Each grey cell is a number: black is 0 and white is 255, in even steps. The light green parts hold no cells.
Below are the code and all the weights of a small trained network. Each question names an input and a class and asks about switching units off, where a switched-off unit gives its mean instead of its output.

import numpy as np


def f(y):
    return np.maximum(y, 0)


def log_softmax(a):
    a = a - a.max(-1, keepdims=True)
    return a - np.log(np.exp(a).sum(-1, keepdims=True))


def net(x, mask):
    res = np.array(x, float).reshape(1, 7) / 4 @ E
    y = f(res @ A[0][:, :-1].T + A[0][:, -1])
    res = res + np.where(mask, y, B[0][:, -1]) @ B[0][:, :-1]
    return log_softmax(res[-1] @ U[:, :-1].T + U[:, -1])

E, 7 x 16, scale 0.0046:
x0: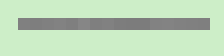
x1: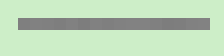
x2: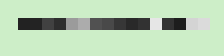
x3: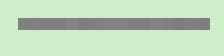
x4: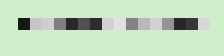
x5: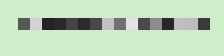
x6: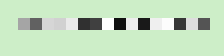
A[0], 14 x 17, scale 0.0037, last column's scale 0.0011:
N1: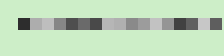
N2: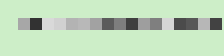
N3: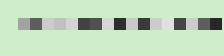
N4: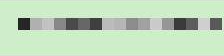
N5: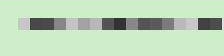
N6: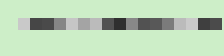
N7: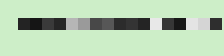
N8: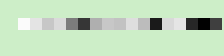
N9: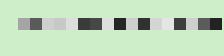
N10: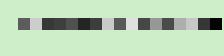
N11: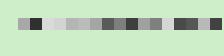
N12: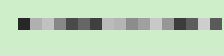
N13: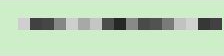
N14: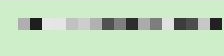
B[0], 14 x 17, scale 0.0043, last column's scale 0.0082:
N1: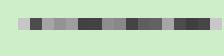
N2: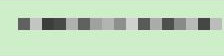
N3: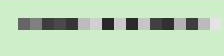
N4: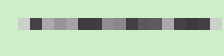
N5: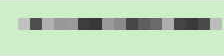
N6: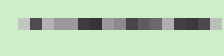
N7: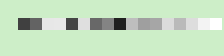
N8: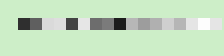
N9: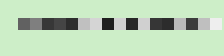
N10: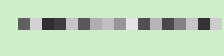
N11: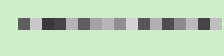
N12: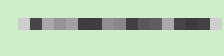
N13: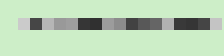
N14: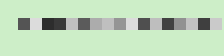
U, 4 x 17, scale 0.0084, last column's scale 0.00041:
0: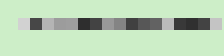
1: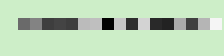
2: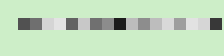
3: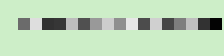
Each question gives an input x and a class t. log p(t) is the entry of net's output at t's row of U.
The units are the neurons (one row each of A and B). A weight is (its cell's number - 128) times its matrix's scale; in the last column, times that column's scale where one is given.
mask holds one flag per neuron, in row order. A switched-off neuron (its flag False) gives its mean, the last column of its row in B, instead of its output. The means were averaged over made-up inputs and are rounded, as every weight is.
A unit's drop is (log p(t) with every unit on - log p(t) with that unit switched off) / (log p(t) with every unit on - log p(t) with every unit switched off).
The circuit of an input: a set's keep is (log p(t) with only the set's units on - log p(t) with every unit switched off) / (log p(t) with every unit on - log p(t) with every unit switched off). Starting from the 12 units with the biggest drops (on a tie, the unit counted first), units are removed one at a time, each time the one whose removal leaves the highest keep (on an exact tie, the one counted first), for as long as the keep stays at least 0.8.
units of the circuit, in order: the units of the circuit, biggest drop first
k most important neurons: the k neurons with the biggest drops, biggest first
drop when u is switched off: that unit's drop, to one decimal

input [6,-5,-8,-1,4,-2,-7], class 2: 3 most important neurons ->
N8; N9; N3
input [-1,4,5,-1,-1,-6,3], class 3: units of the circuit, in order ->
N14; N11
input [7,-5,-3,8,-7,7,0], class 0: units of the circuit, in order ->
N13
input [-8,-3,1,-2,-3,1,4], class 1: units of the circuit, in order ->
N9; N3
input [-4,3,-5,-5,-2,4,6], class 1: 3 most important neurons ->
N9; N3; N7
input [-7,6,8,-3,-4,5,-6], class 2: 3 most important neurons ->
N7; N9; N3
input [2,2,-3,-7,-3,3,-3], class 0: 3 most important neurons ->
N9; N7; N3
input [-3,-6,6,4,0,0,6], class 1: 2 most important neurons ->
N9; N3
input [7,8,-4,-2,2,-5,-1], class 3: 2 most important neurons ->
N7; N14
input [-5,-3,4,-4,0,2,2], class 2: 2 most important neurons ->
N7; N14
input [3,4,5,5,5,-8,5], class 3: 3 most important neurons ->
N14; N11; N2
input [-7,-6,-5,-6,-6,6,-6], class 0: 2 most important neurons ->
N9; N3
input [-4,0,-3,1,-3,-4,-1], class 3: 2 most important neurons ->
N7; N14
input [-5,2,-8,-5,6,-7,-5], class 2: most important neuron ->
N8
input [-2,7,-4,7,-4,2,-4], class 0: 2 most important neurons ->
N9; N7
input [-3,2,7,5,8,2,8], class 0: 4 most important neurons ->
N4; N12; N1; N8
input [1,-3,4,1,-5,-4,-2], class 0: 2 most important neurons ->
N8; N13
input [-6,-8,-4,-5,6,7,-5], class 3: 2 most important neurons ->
N10; N9
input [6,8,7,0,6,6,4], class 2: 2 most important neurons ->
N7; N13
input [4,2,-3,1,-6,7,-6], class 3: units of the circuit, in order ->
N9
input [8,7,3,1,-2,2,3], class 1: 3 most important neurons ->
N8; N9; N3
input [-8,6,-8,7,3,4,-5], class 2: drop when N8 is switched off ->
0.7
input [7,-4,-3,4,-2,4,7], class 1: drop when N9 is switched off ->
0.3
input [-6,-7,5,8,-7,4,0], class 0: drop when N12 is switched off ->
0.0
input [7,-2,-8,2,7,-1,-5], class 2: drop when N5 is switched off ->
0.1
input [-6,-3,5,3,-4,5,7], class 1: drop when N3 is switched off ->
0.4
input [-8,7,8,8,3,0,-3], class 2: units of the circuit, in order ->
N7
